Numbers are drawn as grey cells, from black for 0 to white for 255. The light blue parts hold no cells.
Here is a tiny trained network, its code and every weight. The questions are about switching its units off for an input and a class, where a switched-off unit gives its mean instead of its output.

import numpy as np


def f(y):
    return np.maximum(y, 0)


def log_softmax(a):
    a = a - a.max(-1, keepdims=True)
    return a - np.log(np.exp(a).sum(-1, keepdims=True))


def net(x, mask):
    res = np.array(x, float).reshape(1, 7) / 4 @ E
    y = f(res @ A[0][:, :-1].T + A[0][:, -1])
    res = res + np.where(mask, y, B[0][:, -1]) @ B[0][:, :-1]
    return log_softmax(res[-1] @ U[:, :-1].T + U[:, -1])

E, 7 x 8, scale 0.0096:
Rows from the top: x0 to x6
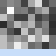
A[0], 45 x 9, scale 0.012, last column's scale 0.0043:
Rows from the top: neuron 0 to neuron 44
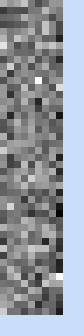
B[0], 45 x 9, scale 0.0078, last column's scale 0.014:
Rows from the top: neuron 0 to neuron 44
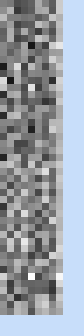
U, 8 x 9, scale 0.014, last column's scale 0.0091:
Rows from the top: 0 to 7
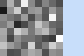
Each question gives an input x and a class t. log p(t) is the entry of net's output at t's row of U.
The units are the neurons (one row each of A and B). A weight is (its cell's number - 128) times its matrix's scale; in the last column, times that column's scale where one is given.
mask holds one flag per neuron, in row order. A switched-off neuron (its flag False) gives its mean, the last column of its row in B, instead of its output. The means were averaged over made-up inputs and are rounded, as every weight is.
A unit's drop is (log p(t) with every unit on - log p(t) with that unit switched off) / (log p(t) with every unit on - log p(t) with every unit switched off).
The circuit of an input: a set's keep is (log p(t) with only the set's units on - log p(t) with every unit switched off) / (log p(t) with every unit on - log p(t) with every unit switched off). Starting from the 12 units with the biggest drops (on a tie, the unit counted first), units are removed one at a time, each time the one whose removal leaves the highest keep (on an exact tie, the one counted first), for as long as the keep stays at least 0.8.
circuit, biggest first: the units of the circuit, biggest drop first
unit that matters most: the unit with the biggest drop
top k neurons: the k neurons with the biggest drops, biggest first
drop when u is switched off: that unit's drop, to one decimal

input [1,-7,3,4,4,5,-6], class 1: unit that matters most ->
neuron 13
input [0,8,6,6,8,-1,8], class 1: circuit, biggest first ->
neuron 9; neuron 29
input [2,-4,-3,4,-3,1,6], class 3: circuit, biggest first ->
neuron 42; neuron 5
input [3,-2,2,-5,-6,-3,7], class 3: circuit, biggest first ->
neuron 42; neuron 5
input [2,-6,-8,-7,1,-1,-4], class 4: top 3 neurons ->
neuron 24; neuron 11; neuron 33
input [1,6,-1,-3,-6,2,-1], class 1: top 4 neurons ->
neuron 29; neuron 9; neuron 12; neuron 23
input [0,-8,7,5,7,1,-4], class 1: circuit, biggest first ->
neuron 13; neuron 16
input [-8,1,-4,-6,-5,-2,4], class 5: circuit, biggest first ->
neuron 40; neuron 14
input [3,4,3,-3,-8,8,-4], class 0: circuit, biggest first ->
neuron 35; neuron 25
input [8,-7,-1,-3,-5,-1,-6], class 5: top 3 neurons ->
neuron 11; neuron 41; neuron 9
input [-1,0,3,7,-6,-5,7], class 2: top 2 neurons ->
neuron 36; neuron 8
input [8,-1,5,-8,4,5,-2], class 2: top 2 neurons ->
neuron 6; neuron 40
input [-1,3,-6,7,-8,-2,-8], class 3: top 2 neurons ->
neuron 1; neuron 3
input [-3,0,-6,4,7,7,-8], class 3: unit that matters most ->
neuron 3
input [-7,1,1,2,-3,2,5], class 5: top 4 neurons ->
neuron 14; neuron 1; neuron 40; neuron 3
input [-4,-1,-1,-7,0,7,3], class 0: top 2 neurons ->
neuron 35; neuron 32
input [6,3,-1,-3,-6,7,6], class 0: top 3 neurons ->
neuron 35; neuron 25; neuron 32
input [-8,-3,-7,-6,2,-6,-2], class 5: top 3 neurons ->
neuron 40; neuron 14; neuron 43
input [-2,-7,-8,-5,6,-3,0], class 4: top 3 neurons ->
neuron 33; neuron 24; neuron 9
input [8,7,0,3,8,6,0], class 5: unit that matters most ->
neuron 11
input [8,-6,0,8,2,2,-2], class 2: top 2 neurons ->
neuron 36; neuron 18
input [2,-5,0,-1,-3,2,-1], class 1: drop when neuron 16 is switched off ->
0.1
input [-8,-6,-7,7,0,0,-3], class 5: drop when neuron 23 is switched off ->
0.1
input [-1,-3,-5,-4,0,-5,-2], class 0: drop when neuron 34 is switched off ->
0.2
